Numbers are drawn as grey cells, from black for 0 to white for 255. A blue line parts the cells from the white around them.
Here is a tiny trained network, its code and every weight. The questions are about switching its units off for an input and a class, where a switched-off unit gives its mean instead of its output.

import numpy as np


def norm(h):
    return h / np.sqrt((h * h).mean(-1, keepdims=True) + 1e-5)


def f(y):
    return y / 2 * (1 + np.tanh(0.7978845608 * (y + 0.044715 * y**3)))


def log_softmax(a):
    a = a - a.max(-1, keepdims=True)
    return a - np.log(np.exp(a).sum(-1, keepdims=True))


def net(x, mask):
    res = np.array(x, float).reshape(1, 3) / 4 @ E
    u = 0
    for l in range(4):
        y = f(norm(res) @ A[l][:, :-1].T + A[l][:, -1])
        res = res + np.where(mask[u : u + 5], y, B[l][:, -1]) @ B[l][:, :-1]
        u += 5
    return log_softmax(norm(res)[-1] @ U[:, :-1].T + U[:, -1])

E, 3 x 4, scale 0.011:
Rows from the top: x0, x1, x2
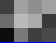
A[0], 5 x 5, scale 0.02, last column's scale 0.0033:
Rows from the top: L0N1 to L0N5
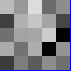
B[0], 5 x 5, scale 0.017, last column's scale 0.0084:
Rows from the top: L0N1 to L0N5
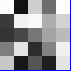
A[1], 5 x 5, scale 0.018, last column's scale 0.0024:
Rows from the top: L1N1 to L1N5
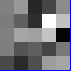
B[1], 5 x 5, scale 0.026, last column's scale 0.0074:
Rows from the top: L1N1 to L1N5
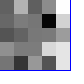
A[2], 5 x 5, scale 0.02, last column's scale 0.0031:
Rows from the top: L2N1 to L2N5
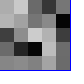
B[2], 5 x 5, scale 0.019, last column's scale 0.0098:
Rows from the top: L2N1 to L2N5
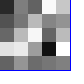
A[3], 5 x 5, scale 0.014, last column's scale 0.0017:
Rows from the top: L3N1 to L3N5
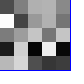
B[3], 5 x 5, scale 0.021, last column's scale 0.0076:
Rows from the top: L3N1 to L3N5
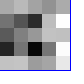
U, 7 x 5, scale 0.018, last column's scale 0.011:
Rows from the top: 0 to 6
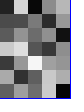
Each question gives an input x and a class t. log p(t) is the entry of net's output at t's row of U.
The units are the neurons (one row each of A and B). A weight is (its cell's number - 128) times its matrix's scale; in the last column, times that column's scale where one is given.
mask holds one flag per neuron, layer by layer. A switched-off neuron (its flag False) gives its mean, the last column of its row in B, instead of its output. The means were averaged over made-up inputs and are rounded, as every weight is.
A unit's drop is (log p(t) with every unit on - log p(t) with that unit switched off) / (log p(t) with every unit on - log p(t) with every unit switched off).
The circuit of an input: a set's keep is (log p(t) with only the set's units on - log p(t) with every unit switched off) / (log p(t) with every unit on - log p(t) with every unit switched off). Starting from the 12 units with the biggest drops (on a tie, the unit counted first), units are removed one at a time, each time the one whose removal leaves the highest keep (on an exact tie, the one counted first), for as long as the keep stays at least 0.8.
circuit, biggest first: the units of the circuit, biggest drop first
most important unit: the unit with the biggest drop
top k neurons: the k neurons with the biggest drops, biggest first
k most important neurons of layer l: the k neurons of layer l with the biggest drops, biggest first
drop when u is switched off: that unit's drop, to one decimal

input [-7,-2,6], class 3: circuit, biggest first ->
(L2N4)
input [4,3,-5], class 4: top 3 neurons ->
(L0N2; L0N5; L2N3)
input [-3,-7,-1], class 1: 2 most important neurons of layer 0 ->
(L0N5; L0N4)
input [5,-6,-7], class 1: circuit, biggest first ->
(L0N3; L1N2)
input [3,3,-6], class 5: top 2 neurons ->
(L0N1; L3N2)
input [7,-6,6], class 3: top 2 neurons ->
(L2N4; L0N5)
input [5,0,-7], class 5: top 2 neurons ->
(L0N1; L1N1)
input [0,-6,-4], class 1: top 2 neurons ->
(L1N2; L0N5)
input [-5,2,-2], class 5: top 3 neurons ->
(L0N1; L1N2; L1N1)
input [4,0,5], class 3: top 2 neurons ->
(L0N5; L0N1)
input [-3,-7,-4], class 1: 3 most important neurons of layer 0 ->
(L0N5; L0N1; L0N4)
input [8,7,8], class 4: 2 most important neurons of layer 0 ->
(L0N4; L0N2)
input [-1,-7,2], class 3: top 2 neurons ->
(L2N4; L0N1)
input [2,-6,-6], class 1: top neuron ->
(L1N2)
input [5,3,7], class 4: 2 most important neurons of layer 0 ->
(L0N4; L0N1)
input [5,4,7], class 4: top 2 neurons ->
(L0N4; L1N2)
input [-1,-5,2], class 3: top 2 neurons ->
(L2N4; L0N1)
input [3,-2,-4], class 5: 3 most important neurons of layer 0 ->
(L0N1; L0N4; L0N2)
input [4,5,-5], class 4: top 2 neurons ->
(L0N2; L0N5)
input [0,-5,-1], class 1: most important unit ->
L0N4
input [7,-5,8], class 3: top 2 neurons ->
(L2N4; L0N5)
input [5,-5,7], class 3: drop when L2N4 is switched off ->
0.7
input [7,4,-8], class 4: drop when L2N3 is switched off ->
0.1
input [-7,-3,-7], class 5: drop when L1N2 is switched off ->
0.0
